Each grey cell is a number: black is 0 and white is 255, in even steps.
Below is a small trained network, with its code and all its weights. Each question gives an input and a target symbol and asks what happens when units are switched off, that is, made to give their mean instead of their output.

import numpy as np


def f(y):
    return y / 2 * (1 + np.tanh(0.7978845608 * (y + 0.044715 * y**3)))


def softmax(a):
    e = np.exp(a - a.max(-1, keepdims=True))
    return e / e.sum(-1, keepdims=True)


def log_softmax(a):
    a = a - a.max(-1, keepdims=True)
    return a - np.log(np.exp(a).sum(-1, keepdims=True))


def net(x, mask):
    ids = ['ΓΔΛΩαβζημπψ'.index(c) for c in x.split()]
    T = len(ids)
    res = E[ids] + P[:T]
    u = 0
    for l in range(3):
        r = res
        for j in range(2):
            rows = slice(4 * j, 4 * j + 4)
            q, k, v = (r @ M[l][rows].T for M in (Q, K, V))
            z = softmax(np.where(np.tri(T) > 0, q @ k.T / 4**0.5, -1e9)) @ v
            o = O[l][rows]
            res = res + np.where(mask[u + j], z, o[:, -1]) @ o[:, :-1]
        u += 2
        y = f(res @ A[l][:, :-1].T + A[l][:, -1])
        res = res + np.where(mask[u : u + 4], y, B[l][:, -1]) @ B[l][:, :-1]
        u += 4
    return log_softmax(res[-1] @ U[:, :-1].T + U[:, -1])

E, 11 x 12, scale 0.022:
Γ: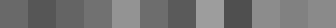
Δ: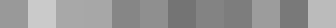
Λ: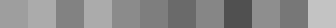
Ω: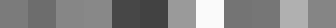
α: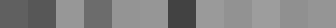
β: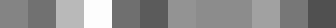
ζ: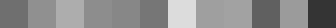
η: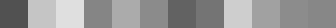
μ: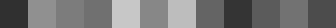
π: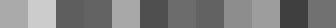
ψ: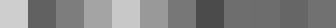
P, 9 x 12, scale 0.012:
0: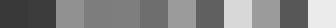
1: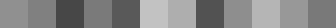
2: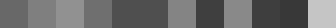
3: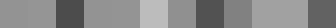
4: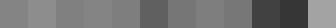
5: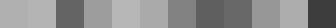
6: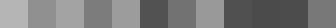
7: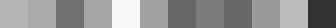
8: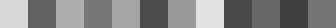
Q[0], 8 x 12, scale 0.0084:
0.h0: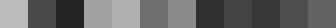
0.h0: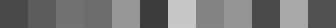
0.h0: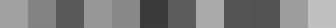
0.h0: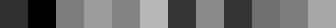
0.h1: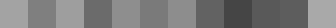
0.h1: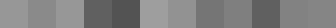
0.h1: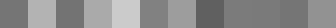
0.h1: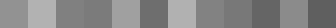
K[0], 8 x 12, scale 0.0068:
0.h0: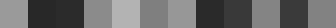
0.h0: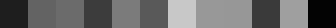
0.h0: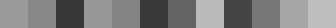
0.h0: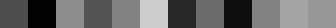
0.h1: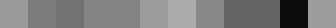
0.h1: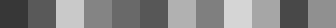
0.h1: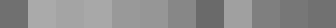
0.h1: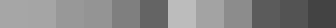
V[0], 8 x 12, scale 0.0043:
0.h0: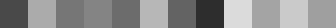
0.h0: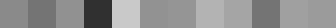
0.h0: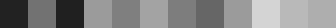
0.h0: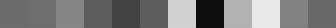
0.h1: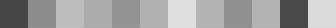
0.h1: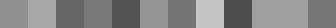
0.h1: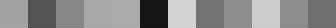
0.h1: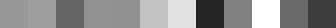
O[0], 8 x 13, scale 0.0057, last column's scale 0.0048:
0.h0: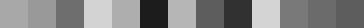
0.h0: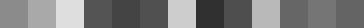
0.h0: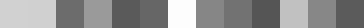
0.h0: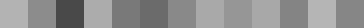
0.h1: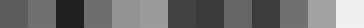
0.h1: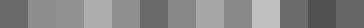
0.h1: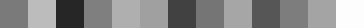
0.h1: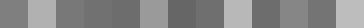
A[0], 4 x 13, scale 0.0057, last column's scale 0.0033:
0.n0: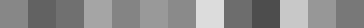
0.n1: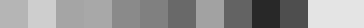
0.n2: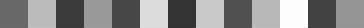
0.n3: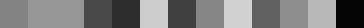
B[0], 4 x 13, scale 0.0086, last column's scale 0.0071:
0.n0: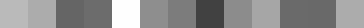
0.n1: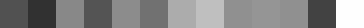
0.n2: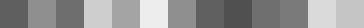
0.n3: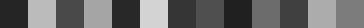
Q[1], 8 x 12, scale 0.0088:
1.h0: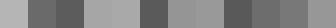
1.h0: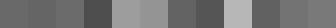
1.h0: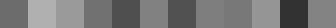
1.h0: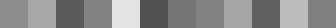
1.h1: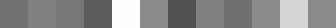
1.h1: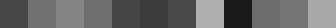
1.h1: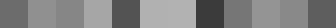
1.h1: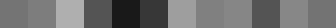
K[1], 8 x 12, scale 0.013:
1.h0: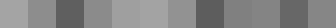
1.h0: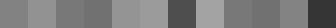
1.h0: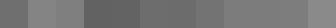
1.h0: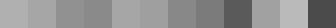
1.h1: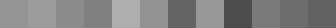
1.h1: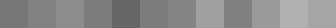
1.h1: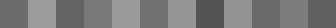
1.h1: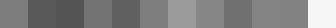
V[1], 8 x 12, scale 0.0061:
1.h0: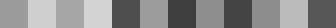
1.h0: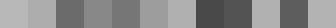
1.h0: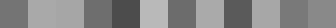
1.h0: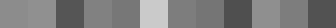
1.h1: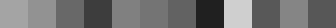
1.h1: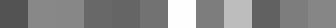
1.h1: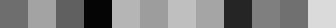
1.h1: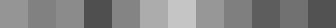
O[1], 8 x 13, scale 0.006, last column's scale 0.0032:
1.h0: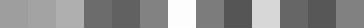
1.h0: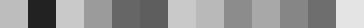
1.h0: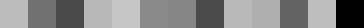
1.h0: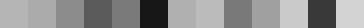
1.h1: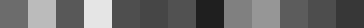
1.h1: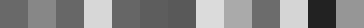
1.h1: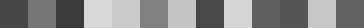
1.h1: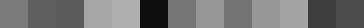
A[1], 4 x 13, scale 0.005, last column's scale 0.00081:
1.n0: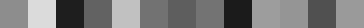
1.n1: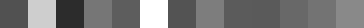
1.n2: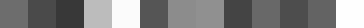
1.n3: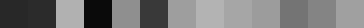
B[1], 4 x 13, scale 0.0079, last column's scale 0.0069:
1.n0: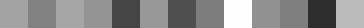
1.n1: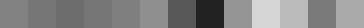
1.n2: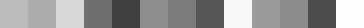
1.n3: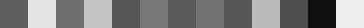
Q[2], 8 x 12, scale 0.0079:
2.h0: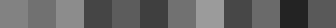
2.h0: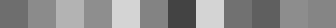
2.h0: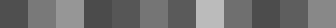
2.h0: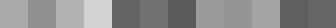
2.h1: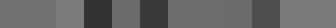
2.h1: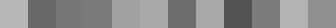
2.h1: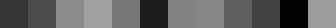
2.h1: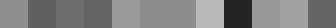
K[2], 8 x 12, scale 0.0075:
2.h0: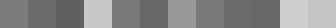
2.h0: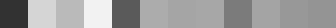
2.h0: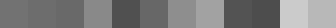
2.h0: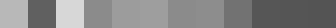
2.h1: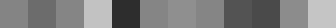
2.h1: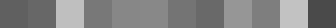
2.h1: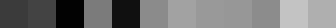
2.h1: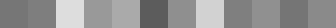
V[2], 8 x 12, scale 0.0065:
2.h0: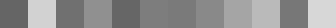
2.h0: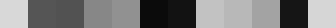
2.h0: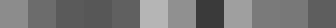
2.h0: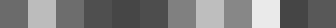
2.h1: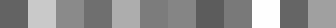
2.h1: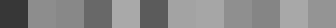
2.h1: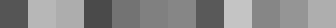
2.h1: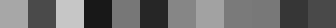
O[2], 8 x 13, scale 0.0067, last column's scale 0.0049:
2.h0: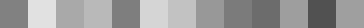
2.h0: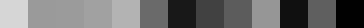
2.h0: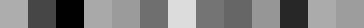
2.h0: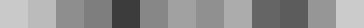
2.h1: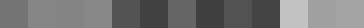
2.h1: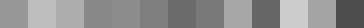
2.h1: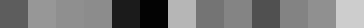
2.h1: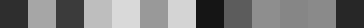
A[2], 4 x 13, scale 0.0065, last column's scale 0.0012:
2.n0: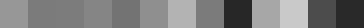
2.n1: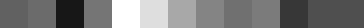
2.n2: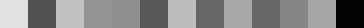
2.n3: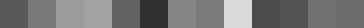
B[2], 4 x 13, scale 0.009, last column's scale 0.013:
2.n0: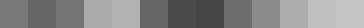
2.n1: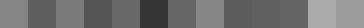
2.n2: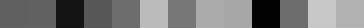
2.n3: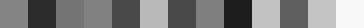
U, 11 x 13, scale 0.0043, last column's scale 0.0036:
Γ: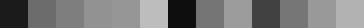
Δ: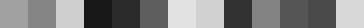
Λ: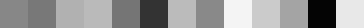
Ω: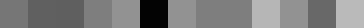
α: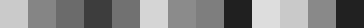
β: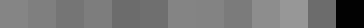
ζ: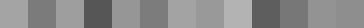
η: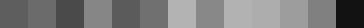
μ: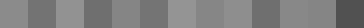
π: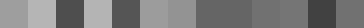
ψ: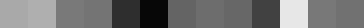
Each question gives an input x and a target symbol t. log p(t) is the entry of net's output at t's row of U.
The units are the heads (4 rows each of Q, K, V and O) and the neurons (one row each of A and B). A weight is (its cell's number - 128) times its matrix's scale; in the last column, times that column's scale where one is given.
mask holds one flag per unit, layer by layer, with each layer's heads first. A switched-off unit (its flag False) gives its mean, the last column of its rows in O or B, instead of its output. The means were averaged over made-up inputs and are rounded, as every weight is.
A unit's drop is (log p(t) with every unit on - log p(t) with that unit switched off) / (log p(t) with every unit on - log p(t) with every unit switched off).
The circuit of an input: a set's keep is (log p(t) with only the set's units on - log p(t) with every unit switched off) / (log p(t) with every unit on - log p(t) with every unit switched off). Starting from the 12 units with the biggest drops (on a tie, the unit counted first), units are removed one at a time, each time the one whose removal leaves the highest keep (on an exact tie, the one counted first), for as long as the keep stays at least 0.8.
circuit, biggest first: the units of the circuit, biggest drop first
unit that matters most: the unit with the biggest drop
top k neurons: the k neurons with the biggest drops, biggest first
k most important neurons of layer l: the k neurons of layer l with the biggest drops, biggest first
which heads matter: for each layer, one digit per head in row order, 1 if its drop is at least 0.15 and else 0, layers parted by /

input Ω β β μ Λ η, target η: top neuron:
1.n2
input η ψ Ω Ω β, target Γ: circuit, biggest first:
1.h0, 0.n0
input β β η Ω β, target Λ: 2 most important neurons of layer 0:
0.n2, 0.n1
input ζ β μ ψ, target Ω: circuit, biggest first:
2.h0, 2.n1, 1.h1
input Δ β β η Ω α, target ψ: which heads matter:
10 / 00 / 01
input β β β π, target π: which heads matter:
00 / 01 / 10
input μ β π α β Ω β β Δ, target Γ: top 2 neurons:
0.n3, 1.n1
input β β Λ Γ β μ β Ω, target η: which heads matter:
00 / 01 / 10
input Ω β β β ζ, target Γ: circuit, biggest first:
0.h0, 1.h0, 0.n2
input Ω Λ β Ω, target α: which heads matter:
00 / 01 / 01
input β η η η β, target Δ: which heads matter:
01 / 10 / 00
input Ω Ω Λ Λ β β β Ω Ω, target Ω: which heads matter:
01 / 10 / 01
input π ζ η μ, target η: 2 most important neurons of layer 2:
2.n3, 2.n2
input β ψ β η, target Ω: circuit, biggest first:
0.h0, 2.h0, 1.n2
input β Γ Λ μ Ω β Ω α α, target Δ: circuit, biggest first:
0.h1, 2.n0
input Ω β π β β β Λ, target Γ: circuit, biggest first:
0.h0
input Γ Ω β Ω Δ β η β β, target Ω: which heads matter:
10 / 11 / 01
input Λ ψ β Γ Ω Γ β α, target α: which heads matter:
00 / 01 / 01
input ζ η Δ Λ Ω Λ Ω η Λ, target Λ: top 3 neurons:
1.n3, 0.n1, 1.n2
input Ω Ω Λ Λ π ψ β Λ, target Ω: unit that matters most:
2.h1
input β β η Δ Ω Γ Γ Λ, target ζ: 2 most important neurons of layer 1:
1.n3, 1.n2
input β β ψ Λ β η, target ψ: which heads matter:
00 / 00 / 01
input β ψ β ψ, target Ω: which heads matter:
00 / 00 / 11
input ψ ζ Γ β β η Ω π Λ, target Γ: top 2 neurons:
0.n3, 1.n3
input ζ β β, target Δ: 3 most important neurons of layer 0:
0.n1, 0.n2, 0.n3
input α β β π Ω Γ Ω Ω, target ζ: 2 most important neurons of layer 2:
2.n2, 2.n3
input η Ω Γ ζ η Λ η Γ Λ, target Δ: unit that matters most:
0.h0
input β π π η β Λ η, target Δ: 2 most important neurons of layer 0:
0.n2, 0.n0
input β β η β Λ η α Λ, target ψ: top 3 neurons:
2.n3, 0.n2, 2.n0
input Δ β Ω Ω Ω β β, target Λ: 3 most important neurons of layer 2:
2.n3, 2.n2, 2.n1
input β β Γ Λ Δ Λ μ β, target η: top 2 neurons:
0.n2, 2.n2
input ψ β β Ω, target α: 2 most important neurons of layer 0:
0.n2, 0.n1
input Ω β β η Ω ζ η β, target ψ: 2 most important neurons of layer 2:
2.n0, 2.n2
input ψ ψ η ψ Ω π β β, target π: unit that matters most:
0.n2
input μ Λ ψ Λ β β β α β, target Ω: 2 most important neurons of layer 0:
0.n2, 0.n0
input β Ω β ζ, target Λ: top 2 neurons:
1.n2, 2.n1
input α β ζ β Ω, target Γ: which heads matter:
10 / 10 / 00
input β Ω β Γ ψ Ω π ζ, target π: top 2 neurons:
1.n3, 1.n2
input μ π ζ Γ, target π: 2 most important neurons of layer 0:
0.n2, 0.n1
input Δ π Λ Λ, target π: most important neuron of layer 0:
0.n2
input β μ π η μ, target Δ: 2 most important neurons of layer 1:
1.n1, 1.n0
